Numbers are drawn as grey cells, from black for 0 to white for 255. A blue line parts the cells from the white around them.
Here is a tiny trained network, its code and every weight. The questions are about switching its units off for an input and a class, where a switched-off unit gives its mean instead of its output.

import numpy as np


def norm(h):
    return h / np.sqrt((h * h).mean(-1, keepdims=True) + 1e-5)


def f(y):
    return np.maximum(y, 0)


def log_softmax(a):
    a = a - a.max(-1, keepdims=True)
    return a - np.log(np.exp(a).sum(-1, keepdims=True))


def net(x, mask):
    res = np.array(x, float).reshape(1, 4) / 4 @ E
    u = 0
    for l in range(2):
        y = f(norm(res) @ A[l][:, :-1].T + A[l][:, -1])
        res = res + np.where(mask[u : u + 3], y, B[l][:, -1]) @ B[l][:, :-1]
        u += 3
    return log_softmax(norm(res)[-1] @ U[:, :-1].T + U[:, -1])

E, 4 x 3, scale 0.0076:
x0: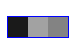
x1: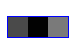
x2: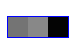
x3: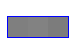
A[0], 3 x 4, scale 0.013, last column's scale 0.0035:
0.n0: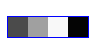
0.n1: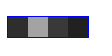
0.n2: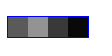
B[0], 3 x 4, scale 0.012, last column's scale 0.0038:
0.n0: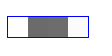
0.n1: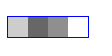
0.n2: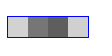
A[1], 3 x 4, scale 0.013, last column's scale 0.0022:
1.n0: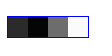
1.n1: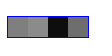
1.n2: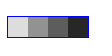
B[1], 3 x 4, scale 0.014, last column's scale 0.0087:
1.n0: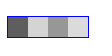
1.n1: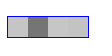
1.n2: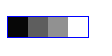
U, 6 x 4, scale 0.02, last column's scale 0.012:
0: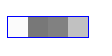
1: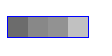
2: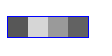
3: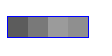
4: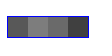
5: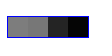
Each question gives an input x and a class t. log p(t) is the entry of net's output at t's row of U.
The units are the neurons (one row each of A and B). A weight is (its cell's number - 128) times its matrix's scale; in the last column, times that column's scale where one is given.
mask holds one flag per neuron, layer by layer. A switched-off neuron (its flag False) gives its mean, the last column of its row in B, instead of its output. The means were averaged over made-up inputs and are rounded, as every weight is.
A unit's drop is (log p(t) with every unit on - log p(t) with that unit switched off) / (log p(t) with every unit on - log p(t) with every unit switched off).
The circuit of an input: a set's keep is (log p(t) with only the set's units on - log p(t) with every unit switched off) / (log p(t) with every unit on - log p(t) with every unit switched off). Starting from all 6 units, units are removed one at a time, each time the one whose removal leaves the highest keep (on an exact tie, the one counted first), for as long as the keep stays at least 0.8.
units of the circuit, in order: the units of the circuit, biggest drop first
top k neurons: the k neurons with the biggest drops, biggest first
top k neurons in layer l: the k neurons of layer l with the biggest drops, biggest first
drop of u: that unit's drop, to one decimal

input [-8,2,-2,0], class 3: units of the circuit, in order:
[1.n1; 0.n0]
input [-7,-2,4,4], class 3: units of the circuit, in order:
[1.n2]
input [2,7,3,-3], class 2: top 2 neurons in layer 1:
[1.n0; 1.n2]
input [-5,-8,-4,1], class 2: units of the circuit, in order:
[1.n1; 1.n2]
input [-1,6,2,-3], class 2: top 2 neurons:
[1.n0; 1.n2]
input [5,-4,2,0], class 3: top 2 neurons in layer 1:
[1.n2; 1.n0]
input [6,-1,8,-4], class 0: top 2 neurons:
[1.n1; 0.n2]
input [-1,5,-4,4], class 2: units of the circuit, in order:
[1.n0; 0.n1; 1.n1; 1.n2]
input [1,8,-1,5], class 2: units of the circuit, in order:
[1.n0; 1.n2]
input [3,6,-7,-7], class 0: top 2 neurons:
[0.n0; 1.n2]
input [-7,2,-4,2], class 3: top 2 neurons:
[1.n1; 0.n1]
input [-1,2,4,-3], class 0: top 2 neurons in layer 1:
[1.n1; 1.n0]
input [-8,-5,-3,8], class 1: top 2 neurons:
[1.n2; 1.n0]
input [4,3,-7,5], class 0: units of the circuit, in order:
[0.n0]
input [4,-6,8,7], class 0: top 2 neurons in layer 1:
[1.n1; 1.n0]
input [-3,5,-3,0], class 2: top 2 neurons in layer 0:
[0.n0; 0.n1]
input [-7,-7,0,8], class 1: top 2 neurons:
[1.n2; 1.n0]
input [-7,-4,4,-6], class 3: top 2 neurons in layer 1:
[1.n2; 1.n0]
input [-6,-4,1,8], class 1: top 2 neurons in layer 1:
[1.n2; 1.n0]
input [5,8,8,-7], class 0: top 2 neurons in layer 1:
[1.n2; 1.n1]
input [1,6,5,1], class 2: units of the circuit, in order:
[1.n0]
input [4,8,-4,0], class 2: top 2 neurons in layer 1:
[1.n0; 1.n2]
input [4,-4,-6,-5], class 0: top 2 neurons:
[1.n0; 0.n0]
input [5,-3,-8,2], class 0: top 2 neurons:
[0.n0; 1.n0]
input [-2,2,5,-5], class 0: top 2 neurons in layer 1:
[1.n1; 1.n0]
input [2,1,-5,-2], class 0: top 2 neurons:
[1.n0; 0.n0]
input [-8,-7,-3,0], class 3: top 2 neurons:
[1.n2; 1.n0]
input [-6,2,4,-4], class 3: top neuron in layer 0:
[0.n0]
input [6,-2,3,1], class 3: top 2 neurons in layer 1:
[1.n2; 1.n0]
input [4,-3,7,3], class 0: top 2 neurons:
[1.n1; 0.n2]
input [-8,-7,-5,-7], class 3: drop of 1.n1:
0.2
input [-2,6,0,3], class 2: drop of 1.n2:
0.1
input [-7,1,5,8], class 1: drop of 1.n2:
0.5
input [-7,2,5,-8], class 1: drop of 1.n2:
0.2
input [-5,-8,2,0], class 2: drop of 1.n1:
0.0
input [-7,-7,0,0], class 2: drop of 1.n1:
0.1
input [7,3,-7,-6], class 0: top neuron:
[0.n0]
